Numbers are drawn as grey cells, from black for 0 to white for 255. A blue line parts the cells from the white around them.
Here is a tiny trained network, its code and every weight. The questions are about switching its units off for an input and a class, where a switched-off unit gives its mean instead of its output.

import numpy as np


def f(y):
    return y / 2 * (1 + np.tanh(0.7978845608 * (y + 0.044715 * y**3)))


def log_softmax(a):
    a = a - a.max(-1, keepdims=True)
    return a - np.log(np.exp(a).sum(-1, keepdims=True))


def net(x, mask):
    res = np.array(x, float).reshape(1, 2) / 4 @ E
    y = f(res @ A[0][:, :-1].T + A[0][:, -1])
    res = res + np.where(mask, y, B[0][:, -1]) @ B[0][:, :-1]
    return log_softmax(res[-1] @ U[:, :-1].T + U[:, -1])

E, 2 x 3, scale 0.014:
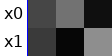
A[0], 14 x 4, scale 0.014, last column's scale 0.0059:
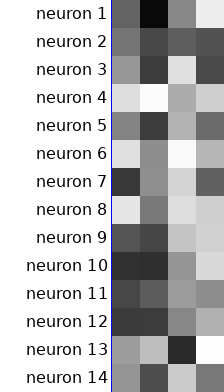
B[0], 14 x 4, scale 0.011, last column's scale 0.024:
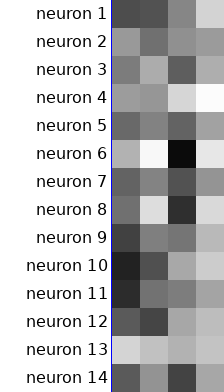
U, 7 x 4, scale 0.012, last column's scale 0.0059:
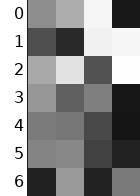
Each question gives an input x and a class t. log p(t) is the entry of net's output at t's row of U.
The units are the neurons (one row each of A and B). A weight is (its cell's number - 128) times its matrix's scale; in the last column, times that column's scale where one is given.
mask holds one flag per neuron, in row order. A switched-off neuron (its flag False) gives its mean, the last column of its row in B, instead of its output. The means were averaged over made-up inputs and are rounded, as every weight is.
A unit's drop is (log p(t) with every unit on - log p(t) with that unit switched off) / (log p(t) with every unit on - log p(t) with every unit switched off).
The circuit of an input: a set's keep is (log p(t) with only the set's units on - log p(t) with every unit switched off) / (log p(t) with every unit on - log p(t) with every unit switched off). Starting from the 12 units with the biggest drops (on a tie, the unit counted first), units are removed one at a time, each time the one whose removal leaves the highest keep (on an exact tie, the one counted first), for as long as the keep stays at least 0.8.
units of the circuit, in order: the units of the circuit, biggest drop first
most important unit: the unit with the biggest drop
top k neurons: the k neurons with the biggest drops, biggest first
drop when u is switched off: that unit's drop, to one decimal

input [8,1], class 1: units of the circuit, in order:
neuron 6; neuron 8
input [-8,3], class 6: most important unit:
neuron 13
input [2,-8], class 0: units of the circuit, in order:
neuron 4; neuron 6
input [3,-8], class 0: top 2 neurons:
neuron 6; neuron 4
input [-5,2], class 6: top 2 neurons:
neuron 13; neuron 4
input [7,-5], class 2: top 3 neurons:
neuron 10; neuron 4; neuron 12
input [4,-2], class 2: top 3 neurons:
neuron 4; neuron 10; neuron 12
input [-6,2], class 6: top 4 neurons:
neuron 13; neuron 14; neuron 9; neuron 4
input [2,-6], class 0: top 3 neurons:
neuron 6; neuron 8; neuron 4
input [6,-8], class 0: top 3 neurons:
neuron 6; neuron 8; neuron 4
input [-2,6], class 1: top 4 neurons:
neuron 6; neuron 8; neuron 12; neuron 10
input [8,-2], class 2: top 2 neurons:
neuron 4; neuron 13
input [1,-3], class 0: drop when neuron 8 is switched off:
0.4
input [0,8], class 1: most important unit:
neuron 6
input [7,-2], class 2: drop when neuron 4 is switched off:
0.2
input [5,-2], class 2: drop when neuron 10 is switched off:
0.1
